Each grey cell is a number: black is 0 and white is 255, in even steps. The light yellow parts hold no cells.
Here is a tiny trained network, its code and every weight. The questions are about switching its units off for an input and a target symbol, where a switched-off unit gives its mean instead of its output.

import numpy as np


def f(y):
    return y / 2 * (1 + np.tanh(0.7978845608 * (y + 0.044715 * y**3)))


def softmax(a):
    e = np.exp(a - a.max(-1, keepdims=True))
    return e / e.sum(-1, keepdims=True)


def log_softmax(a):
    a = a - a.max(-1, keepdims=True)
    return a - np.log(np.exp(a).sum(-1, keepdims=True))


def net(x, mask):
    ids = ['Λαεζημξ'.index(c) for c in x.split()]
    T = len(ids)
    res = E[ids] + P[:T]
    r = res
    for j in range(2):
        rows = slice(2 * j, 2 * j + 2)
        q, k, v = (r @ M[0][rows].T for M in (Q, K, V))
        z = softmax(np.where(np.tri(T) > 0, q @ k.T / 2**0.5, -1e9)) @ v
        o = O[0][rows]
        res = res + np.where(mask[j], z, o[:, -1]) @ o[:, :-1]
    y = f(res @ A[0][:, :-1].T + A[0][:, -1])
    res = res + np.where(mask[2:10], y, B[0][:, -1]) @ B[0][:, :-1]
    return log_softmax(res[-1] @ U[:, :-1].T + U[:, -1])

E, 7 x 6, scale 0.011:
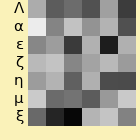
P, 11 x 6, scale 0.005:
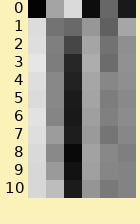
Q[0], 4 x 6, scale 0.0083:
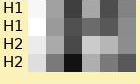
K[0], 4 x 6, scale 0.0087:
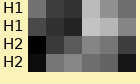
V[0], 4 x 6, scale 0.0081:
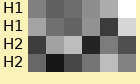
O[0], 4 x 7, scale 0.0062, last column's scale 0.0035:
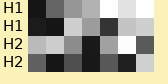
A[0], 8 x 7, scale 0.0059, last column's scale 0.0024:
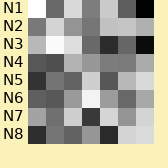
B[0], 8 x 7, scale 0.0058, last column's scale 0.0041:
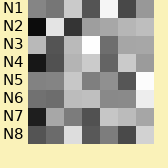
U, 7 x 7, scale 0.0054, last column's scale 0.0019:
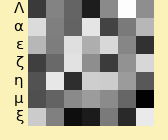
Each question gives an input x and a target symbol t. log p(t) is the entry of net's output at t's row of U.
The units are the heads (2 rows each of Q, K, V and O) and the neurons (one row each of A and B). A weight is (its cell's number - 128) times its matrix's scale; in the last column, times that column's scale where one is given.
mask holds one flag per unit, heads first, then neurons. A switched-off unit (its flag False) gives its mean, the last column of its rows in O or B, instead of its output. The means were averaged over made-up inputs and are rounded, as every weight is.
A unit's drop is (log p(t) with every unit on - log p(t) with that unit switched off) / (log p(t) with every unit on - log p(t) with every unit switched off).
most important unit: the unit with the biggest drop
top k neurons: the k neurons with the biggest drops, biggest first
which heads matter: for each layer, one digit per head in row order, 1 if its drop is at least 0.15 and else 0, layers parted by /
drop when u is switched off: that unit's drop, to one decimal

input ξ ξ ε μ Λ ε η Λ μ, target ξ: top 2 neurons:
[N6, N2]
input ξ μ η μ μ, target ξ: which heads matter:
11
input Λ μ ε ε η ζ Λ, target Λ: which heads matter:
01
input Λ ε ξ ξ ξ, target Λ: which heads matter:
11
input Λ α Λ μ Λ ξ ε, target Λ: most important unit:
H2
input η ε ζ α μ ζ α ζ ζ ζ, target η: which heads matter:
01
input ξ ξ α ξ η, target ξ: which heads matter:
01
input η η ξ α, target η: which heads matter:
11
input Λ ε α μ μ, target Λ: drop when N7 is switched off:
0.1
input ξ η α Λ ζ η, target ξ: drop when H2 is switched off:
0.3
